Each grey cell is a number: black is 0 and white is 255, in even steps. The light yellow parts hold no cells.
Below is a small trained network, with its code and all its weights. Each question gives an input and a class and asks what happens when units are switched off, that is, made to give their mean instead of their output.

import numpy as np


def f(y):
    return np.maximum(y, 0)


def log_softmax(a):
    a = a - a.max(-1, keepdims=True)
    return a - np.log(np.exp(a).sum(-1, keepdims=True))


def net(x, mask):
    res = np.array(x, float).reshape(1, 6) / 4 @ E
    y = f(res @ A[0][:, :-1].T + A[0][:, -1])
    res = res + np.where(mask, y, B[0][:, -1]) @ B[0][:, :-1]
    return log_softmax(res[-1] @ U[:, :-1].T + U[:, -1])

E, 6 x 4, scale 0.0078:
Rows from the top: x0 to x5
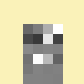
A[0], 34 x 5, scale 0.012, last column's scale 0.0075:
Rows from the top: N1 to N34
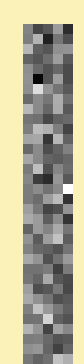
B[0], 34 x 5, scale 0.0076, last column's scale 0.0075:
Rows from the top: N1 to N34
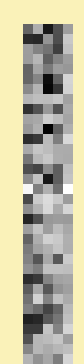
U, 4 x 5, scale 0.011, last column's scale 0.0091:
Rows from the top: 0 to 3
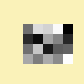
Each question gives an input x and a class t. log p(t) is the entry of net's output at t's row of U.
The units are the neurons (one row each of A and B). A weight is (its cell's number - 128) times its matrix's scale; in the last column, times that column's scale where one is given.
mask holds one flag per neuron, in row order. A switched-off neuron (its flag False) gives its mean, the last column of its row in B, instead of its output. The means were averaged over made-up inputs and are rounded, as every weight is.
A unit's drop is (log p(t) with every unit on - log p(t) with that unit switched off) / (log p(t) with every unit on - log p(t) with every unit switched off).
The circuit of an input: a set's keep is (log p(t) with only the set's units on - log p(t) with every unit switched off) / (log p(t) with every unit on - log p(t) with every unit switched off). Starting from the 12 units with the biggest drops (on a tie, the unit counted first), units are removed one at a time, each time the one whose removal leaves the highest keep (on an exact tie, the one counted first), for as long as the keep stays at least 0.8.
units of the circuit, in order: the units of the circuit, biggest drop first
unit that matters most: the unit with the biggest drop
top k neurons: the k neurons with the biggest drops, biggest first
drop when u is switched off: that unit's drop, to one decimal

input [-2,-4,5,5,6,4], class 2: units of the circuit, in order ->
[N7]
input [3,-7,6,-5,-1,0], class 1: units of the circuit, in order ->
[N12 N31]
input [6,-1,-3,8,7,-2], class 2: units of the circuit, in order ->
[N7 N11]
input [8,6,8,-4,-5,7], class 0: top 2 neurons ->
[N22 N18]
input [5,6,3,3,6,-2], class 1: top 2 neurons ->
[N30 N19]
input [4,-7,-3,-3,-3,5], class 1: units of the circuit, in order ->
[N12 N31]
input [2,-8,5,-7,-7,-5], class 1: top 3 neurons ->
[N12 N31 N9]
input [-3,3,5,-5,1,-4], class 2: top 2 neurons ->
[N6 N16]
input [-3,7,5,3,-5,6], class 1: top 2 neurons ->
[N30 N26]
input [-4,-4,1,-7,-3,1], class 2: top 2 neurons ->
[N16 N6]
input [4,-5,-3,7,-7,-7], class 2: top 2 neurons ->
[N7 N11]
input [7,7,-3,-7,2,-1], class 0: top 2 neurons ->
[N22 N18]
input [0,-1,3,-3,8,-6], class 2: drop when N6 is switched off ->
0.2
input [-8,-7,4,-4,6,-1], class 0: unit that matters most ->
N19
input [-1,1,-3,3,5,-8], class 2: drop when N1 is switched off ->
-0.2
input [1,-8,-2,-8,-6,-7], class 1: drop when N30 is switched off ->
-0.1
